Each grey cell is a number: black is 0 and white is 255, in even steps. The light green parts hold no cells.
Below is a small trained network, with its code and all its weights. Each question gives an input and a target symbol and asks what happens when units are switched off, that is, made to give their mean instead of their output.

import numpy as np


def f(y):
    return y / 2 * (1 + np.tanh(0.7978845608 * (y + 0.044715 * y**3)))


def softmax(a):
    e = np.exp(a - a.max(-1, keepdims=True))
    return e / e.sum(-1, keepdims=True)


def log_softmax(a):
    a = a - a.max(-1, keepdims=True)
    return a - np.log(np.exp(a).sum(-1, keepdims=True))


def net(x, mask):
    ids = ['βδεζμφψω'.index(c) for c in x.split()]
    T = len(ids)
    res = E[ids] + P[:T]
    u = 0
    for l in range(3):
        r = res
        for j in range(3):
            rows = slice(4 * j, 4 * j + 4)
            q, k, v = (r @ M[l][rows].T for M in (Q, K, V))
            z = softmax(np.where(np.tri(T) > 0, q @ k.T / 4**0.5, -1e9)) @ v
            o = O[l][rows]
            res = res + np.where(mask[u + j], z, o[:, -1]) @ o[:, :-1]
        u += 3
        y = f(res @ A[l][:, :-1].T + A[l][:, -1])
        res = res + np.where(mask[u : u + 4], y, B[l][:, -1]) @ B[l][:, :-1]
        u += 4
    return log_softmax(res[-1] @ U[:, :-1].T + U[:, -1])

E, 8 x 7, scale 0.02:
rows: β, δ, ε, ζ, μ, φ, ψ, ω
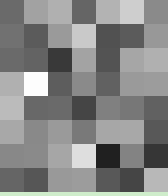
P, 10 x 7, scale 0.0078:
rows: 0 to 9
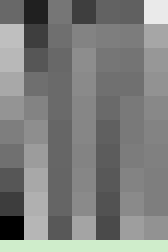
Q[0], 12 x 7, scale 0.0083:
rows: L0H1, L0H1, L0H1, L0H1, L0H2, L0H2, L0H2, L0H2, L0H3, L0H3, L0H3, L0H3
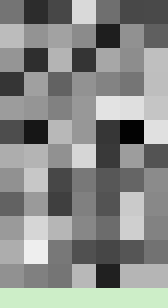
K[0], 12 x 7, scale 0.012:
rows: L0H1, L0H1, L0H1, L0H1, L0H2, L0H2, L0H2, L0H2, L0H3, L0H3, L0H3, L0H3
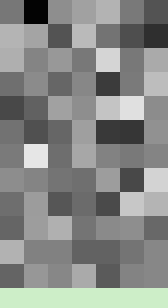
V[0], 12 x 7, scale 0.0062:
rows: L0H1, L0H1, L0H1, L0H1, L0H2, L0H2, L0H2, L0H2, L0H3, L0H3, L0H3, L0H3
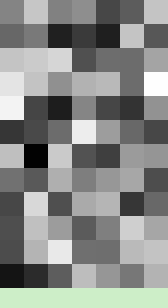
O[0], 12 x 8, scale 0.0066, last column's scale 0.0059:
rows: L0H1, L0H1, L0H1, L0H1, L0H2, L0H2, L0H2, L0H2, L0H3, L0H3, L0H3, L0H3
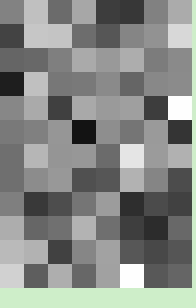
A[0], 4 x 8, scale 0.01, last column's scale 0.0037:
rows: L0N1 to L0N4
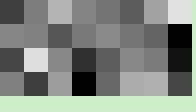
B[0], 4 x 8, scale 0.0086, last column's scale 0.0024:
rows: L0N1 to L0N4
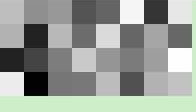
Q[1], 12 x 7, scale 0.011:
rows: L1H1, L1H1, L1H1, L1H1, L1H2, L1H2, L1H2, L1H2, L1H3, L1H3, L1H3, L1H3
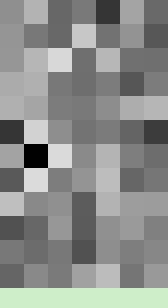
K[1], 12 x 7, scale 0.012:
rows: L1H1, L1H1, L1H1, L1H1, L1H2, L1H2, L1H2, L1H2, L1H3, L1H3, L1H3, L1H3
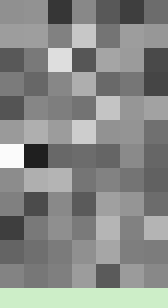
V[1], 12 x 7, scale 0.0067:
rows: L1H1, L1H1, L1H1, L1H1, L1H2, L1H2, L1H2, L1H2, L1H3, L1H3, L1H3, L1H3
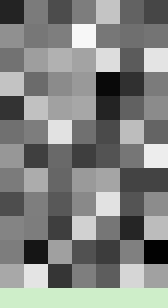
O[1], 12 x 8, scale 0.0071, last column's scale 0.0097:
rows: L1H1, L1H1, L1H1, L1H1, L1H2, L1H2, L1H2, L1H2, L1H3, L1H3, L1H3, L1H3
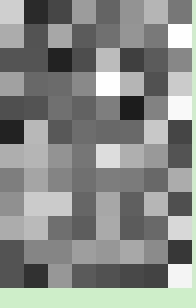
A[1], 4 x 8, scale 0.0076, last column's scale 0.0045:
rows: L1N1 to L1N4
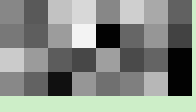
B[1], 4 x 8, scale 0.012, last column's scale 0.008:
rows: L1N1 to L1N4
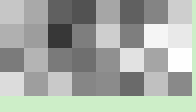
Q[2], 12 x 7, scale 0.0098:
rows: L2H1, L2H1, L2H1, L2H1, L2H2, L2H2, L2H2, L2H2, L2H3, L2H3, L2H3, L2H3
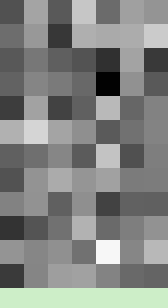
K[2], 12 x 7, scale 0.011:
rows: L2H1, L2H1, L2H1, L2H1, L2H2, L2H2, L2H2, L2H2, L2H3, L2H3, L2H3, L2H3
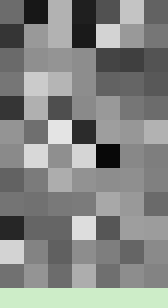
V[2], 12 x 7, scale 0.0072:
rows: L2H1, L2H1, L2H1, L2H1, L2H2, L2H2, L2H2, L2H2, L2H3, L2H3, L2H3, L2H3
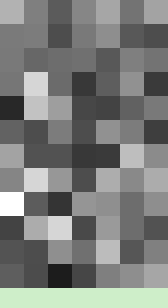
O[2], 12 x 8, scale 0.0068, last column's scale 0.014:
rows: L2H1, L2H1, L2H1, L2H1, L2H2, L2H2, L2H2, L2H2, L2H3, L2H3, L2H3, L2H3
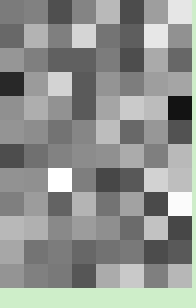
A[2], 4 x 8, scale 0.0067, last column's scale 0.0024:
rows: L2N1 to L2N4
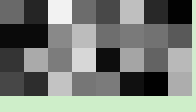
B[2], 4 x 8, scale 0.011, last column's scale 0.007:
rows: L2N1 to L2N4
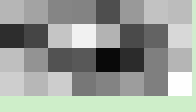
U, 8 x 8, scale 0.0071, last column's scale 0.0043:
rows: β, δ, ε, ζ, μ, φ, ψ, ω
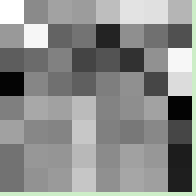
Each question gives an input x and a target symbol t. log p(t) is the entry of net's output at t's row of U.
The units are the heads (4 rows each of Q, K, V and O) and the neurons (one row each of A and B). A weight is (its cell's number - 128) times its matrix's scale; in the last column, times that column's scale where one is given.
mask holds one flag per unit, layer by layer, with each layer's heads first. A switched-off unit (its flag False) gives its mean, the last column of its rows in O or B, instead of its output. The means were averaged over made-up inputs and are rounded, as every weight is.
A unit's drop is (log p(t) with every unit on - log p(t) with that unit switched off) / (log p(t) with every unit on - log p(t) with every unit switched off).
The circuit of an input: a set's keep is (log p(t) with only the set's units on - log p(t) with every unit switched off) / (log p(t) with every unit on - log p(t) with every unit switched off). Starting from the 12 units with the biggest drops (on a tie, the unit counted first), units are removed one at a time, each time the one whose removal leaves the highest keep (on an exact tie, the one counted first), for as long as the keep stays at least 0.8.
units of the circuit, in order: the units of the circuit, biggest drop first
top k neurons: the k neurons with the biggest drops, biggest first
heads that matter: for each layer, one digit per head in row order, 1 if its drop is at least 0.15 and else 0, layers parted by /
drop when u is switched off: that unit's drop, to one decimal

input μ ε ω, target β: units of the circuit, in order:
(L1H2)
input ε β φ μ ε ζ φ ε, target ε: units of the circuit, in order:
(L0H1; L1H3)
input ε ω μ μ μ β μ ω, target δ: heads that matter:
011 / 110 / 000
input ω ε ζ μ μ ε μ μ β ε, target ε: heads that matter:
100 / 011 / 000
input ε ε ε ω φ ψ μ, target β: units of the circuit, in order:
(L0H3; L1H2)
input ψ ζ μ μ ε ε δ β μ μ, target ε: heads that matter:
101 / 010 / 001
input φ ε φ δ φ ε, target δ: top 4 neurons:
(L2N3; L1N1; L2N2; L1N2)
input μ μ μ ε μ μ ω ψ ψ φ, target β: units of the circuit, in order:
(L0H2; L0H1; L0N4; L1H2)
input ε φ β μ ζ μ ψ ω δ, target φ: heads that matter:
101 / 110 / 110
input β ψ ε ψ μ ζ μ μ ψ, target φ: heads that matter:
101 / 100 / 010
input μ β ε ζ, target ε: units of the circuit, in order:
(L0H1; L1H2; L1H3)
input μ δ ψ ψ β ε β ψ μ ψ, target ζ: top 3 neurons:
(L1N2; L0N4; L2N2)
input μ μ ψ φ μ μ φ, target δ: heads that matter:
110 / 110 / 100
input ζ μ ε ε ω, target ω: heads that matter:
111 / 111 / 110
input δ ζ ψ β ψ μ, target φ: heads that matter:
100 / 110 / 110
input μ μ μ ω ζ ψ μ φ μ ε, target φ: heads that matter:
101 / 110 / 110
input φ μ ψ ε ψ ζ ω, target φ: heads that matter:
100 / 111 / 110
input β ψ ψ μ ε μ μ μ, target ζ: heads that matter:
011 / 101 / 011
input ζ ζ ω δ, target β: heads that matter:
101 / 101 / 000
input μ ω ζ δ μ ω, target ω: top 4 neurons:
(L2N2; L1N3; L2N4; L0N1)
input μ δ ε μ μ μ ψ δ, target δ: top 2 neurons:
(L0N1; L2N2)
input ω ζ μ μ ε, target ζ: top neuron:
(L1N3)
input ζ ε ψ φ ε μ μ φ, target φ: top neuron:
(L1N3)
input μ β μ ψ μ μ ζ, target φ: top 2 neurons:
(L0N3; L0N2)
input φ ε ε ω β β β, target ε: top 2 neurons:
(L1N3; L2N4)
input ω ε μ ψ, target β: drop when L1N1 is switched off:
0.2
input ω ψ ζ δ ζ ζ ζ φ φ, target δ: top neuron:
(L2N2)
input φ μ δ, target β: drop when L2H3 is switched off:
-0.1
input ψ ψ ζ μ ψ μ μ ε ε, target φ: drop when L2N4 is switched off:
0.2
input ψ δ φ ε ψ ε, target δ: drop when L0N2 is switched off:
0.1
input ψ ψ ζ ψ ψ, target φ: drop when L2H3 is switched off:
0.1
